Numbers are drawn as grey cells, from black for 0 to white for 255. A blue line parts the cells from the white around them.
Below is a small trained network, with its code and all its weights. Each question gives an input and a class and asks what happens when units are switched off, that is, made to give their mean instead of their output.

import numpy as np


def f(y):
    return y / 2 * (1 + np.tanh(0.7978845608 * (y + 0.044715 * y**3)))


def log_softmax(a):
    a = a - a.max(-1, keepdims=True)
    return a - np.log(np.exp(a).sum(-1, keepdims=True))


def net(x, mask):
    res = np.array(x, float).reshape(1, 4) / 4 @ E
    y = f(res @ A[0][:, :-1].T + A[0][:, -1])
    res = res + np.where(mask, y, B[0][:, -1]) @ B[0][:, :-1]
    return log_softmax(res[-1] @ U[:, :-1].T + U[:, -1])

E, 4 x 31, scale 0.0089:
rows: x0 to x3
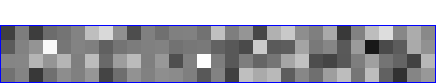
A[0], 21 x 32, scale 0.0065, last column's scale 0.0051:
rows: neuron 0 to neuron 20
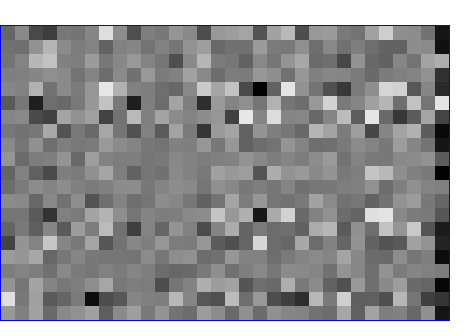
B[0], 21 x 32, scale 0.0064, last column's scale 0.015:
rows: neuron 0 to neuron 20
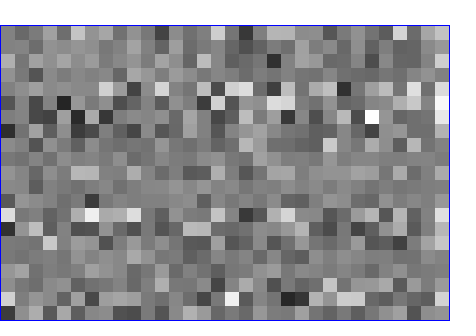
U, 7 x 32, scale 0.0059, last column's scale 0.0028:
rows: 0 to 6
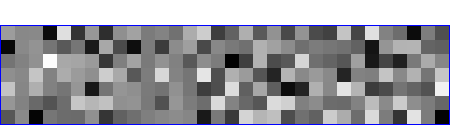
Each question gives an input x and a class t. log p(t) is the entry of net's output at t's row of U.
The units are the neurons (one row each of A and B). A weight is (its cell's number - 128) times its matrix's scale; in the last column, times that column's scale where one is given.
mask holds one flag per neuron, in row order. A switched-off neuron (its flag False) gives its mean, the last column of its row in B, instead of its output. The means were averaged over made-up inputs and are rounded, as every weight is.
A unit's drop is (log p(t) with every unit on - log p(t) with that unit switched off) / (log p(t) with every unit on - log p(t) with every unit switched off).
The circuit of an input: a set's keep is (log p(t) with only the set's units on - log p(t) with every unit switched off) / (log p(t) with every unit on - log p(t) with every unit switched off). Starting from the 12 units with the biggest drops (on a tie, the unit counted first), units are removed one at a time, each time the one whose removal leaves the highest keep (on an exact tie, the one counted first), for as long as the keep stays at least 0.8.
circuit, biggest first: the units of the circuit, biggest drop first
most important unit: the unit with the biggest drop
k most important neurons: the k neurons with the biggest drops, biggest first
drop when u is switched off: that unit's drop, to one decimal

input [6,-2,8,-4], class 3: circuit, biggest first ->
(neuron 4)
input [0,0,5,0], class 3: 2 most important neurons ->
(neuron 6; neuron 15)
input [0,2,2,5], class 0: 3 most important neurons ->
(neuron 5; neuron 6; neuron 4)
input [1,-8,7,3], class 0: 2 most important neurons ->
(neuron 6; neuron 5)
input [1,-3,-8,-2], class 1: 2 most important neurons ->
(neuron 7; neuron 14)
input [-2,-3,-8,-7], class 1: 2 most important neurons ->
(neuron 14; neuron 7)
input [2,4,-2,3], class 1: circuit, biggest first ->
(neuron 6; neuron 13)
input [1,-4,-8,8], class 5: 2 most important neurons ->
(neuron 0; neuron 13)
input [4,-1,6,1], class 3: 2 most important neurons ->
(neuron 4; neuron 5)
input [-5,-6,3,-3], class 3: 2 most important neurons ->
(neuron 4; neuron 6)
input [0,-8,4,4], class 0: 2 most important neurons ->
(neuron 6; neuron 5)
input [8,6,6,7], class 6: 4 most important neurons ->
(neuron 6; neuron 0; neuron 5; neuron 14)
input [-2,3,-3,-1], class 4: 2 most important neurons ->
(neuron 5; neuron 19)
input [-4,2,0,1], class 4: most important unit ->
neuron 19
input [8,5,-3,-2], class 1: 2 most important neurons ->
(neuron 14; neuron 7)
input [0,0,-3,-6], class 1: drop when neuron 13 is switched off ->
0.2
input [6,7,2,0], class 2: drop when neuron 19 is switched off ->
0.0
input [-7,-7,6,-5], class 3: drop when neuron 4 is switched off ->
0.1
